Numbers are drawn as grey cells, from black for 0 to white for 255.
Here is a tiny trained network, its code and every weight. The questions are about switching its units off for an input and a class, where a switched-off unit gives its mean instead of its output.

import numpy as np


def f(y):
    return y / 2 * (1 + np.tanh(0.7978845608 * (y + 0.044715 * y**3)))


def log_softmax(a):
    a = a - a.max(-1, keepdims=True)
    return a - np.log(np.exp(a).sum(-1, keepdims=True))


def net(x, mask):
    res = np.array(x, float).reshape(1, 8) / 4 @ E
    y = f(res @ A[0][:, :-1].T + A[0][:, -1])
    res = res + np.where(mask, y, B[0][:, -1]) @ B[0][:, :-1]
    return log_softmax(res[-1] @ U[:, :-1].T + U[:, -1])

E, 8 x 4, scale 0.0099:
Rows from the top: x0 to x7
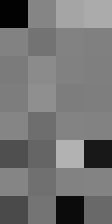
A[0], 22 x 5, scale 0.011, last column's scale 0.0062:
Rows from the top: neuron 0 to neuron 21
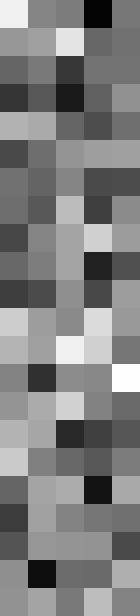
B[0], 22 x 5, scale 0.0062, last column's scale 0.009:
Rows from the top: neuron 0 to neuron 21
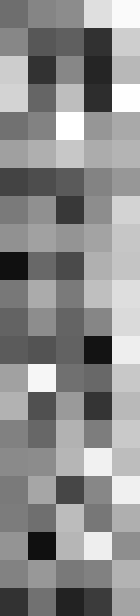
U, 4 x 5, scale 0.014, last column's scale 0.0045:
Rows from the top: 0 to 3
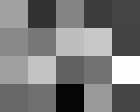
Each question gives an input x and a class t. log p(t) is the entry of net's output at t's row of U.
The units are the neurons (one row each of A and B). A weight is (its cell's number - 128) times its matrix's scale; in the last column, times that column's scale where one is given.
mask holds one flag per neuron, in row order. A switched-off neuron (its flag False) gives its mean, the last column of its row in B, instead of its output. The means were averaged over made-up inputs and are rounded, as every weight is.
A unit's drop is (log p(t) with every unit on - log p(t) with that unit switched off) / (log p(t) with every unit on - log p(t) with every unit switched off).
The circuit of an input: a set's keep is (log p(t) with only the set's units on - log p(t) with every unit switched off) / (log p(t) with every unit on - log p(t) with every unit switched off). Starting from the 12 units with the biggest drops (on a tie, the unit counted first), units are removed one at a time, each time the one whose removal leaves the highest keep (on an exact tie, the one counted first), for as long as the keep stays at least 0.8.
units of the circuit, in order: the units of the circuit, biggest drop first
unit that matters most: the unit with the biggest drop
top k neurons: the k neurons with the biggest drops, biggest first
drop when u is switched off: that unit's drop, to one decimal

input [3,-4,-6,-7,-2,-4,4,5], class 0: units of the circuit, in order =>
neuron 3; neuron 2
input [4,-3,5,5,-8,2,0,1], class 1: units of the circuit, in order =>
neuron 12; neuron 19
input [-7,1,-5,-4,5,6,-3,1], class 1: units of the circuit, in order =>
neuron 0; neuron 16
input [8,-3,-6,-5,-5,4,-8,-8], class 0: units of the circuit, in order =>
neuron 12
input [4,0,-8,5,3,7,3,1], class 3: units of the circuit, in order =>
neuron 9; neuron 7
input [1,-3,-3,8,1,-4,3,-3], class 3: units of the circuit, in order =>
neuron 3; neuron 21
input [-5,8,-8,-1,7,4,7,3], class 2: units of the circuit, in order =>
neuron 13; neuron 20
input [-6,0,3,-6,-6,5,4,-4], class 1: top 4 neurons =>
neuron 0; neuron 16; neuron 4; neuron 21
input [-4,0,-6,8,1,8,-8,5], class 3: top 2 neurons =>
neuron 9; neuron 17
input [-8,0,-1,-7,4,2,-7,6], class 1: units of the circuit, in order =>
neuron 0; neuron 16; neuron 4
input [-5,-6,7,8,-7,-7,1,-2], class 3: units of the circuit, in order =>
neuron 21; neuron 3
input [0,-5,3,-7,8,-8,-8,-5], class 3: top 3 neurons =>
neuron 21; neuron 3; neuron 11
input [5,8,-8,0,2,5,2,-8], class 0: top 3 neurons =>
neuron 12; neuron 1; neuron 14
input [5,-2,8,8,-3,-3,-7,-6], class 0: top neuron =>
neuron 12
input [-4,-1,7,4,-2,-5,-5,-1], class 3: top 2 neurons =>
neuron 3; neuron 21
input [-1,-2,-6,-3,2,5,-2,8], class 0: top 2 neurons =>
neuron 3; neuron 2
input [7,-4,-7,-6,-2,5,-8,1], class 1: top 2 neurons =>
neuron 19; neuron 5
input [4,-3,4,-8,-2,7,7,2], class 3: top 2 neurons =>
neuron 9; neuron 7
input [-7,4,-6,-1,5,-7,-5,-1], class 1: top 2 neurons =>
neuron 16; neuron 4
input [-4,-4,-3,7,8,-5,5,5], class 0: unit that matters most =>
neuron 2
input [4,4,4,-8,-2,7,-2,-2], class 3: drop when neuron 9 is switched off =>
0.2
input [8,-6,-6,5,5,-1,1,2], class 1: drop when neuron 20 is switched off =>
0.0
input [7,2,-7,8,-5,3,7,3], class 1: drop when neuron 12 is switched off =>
0.1
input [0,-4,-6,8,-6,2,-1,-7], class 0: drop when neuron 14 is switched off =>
0.1
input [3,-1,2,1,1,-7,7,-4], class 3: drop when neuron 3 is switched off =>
0.2
